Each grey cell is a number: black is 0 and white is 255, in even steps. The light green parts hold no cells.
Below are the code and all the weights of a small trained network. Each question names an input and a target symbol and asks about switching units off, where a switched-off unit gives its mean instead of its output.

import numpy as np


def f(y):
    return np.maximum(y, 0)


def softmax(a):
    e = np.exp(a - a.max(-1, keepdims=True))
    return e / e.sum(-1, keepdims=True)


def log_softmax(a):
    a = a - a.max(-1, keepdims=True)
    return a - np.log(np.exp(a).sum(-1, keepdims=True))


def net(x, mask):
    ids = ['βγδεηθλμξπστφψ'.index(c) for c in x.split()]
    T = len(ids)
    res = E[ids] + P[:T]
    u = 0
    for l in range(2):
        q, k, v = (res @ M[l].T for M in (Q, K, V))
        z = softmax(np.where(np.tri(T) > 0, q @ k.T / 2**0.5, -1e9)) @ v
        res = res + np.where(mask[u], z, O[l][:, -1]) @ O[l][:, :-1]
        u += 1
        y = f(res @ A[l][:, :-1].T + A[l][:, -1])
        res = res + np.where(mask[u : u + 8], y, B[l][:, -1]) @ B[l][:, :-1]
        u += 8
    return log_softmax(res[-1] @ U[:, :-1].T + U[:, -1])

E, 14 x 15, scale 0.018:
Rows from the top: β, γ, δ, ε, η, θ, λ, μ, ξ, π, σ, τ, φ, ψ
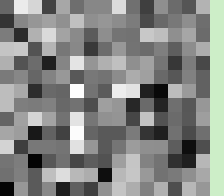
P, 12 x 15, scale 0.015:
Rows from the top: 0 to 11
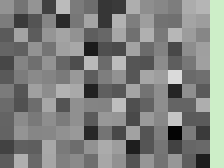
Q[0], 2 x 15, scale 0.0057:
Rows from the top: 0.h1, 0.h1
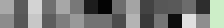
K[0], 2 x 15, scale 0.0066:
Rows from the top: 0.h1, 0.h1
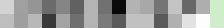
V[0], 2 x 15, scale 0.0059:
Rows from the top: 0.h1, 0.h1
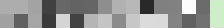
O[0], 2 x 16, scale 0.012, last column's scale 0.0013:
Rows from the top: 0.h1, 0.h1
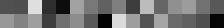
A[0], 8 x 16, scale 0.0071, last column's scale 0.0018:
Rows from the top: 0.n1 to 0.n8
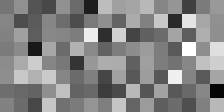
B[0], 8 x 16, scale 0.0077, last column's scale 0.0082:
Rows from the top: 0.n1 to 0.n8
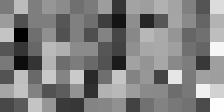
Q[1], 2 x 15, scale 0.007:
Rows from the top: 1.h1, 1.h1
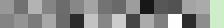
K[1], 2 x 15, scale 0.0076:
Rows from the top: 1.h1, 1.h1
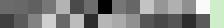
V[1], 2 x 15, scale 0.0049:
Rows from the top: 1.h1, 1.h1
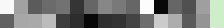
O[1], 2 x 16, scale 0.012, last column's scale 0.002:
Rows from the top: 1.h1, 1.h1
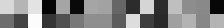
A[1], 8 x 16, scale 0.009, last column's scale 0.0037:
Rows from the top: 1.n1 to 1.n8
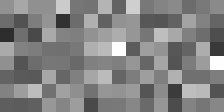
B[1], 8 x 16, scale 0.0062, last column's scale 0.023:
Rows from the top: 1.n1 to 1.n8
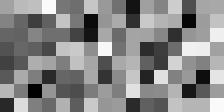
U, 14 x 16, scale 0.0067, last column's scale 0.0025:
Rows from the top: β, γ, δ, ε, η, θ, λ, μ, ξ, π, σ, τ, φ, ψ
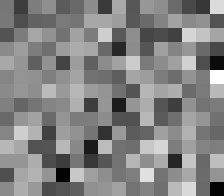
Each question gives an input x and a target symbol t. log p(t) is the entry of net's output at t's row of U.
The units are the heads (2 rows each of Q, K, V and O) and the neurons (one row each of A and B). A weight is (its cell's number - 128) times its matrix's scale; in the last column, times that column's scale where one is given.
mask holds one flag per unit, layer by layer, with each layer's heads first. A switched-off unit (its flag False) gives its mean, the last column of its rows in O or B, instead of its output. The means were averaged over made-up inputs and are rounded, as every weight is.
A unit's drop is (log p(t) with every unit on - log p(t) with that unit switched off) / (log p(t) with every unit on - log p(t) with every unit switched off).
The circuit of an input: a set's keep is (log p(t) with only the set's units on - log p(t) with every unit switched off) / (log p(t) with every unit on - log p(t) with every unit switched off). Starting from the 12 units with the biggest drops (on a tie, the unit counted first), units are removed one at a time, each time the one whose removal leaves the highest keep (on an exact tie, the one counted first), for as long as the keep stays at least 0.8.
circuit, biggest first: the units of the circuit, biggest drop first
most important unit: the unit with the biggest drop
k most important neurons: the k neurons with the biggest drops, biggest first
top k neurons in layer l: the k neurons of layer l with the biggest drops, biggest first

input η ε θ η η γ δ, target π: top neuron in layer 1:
(1.n8)
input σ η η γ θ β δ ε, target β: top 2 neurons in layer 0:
(0.n7 0.n8)
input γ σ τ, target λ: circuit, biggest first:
(1.n1 0.h1 0.n1)
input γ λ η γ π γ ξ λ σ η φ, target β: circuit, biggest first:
(0.n8 0.n3)
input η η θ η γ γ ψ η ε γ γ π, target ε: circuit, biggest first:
(1.n6 0.h1)
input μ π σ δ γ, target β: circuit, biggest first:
(1.n4 0.n3)
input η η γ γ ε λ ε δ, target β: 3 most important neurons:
(1.n2 1.n6 1.n4)
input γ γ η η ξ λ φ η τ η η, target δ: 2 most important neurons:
(1.n4 1.n2)
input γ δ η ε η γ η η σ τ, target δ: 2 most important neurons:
(1.n8 0.n7)
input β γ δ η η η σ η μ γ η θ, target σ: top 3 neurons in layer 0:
(0.n8 0.n2 0.n1)
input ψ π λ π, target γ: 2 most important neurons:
(1.n2 1.n8)
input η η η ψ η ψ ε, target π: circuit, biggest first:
(0.h1 1.n3)
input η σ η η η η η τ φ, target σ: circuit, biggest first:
(1.n3 1.h1)
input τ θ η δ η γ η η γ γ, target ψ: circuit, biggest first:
(1.h1 0.n7)
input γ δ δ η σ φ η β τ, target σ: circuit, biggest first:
(0.n7 0.h1)
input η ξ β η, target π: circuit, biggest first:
(0.h1 1.n3)
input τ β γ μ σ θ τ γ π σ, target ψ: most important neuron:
(0.n7)
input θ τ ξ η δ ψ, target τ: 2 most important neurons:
(1.n3 1.n6)
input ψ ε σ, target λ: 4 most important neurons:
(1.n1 1.n3 0.n7 1.n6)
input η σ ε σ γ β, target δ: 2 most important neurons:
(1.n3 1.n8)
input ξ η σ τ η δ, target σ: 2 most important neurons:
(1.n3 1.n5)
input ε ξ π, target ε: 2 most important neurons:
(1.n6 0.n4)
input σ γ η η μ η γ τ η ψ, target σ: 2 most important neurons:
(0.n7 0.n8)
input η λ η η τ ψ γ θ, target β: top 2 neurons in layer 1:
(1.n2 1.n4)
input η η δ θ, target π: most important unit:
0.h1
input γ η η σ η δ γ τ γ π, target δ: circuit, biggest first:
(1.n8 1.h1)
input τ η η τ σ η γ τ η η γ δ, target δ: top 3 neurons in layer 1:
(1.n3 1.n8 1.n2)
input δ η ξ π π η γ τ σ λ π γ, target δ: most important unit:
1.n3
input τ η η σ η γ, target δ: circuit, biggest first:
(1.h1 1.n3 0.n6)
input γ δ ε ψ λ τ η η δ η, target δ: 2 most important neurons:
(1.n8 0.n8)
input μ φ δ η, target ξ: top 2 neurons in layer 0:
(0.n8 0.n4)
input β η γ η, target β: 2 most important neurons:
(1.n2 1.n7)
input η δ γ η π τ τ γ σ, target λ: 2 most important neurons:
(1.n1 0.n4)
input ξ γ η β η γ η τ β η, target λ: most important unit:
1.n1
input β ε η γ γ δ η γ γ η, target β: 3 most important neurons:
(1.n2 1.n7 1.n3)
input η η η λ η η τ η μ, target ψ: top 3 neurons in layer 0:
(0.n6 0.n8 0.n4)
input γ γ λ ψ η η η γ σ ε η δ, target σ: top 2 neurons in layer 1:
(1.n3 1.n5)
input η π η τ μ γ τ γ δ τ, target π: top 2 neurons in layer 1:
(1.n8 1.n3)
